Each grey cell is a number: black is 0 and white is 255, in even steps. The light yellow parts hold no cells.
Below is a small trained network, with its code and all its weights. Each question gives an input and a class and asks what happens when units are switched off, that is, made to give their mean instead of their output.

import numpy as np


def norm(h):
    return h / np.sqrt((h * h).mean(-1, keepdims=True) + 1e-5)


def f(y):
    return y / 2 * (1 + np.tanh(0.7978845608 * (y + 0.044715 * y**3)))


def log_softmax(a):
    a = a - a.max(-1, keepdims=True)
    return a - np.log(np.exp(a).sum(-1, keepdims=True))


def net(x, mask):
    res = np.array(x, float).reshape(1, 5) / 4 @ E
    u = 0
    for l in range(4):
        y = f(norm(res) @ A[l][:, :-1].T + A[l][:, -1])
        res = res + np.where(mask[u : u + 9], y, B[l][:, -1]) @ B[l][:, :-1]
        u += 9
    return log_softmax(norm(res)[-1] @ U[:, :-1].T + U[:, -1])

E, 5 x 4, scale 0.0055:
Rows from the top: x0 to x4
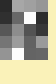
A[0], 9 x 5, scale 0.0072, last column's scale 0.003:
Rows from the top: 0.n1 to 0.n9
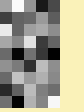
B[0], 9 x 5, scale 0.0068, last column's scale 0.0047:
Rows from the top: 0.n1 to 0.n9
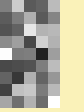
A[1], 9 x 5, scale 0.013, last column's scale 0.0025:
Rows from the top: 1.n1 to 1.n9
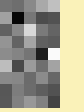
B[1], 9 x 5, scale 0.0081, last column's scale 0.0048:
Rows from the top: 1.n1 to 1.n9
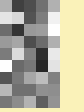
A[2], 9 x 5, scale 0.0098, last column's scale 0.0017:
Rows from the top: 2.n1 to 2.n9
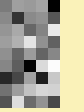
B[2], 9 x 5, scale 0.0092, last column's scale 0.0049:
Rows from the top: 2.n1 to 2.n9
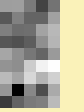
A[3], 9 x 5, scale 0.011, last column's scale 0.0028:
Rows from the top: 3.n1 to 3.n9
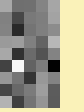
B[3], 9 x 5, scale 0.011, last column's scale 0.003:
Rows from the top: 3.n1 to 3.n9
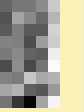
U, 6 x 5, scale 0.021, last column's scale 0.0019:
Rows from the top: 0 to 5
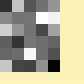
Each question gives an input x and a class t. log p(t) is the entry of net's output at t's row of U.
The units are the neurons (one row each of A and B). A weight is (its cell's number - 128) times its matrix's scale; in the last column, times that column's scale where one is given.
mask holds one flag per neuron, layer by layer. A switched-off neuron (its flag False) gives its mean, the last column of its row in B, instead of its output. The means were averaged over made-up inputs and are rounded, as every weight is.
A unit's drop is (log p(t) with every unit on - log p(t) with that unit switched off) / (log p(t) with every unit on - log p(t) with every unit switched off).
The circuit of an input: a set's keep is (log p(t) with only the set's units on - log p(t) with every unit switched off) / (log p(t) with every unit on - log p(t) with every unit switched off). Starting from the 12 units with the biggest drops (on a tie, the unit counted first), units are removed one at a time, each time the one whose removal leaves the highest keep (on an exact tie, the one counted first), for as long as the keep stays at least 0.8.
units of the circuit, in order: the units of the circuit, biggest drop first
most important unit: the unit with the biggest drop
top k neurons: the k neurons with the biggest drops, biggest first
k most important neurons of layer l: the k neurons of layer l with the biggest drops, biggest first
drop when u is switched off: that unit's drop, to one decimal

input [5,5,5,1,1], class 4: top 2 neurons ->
[2.n7, 1.n3]
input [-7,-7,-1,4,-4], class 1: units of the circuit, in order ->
[2.n6]
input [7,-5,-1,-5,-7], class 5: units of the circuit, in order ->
[0.n9, 1.n6]
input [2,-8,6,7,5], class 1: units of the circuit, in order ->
[2.n6, 1.n5]
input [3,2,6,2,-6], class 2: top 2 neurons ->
[0.n5, 0.n3]
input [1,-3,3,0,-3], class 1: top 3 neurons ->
[0.n6, 0.n7, 3.n7]
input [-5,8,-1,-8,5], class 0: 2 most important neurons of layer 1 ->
[1.n5, 1.n6]
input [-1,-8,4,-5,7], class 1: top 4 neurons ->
[2.n6, 0.n8, 0.n5, 0.n9]
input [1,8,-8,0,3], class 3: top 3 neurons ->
[2.n8, 0.n4, 1.n5]
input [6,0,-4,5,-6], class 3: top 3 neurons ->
[1.n5, 2.n8, 2.n6]
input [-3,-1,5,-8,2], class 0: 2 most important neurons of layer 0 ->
[0.n1, 0.n9]
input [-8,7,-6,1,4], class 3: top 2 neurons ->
[0.n4, 1.n2]
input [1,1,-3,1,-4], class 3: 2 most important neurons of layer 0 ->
[0.n8, 0.n3]
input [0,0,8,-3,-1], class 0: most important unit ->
1.n5
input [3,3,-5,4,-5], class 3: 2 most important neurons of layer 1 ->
[1.n5, 1.n3]
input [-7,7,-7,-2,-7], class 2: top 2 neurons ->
[1.n6, 0.n5]
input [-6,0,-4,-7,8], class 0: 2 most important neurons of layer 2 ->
[2.n9, 2.n6]
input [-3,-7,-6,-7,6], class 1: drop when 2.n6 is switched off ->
0.2
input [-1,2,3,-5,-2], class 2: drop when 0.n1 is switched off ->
0.0
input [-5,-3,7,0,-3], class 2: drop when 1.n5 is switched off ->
0.2
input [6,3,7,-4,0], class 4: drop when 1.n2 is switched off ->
0.1
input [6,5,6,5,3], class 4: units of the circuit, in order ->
[2.n7]
